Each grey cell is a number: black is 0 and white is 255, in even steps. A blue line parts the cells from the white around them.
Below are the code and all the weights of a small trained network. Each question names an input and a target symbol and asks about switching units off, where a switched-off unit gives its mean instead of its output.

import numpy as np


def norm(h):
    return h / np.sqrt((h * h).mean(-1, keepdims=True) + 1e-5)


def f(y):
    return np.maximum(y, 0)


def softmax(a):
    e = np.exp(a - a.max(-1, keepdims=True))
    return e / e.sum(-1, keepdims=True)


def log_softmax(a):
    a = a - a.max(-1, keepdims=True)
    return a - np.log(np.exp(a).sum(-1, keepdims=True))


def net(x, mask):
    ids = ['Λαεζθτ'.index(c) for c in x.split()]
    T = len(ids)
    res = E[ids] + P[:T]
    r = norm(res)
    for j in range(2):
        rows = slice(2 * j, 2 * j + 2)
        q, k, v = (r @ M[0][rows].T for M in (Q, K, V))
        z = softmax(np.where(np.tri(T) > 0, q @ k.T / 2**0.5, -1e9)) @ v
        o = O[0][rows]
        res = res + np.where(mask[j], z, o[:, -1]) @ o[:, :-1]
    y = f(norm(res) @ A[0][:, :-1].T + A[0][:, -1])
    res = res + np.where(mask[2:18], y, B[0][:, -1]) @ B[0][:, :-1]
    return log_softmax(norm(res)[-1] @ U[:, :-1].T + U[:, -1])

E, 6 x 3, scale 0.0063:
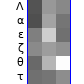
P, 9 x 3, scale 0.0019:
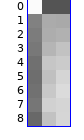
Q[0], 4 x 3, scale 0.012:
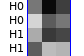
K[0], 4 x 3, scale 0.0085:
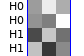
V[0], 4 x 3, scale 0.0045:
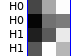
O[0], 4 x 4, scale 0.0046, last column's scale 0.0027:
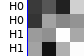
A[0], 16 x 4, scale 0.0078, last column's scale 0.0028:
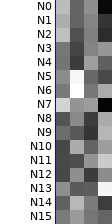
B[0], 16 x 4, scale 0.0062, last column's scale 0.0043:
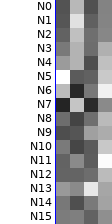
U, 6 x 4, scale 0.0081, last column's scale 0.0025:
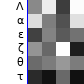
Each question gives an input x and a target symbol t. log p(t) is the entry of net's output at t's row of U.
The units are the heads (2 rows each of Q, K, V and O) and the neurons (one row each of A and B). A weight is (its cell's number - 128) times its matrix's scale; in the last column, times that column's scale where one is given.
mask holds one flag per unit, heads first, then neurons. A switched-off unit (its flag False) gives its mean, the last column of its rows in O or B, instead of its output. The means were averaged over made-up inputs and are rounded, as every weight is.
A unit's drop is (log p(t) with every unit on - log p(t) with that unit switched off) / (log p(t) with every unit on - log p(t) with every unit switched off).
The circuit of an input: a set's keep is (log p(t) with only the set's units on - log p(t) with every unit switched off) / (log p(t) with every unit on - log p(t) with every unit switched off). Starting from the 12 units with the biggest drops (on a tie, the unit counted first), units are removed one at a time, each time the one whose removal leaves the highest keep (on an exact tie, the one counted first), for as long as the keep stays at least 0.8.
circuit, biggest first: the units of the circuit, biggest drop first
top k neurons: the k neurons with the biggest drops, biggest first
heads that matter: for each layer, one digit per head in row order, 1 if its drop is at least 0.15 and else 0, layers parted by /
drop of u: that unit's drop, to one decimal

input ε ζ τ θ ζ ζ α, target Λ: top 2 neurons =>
(N6; N4)
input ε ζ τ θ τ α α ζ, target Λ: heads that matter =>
11
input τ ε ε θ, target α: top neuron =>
(N5)
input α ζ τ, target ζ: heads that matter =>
11
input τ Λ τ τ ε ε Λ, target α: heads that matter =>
11
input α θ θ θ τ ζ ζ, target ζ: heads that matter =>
11
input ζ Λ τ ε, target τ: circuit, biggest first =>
(H0; N8)
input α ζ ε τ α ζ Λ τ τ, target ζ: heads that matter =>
01
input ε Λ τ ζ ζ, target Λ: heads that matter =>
01
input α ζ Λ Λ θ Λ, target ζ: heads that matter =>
11
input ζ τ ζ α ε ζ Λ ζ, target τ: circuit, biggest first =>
(H0; H1; N9)
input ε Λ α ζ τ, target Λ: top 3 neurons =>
(N4; N6; N3)
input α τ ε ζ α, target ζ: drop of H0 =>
0.5
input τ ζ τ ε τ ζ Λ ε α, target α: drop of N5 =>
0.3
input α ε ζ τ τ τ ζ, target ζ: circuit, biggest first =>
(H1)
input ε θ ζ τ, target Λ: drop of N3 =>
0.1
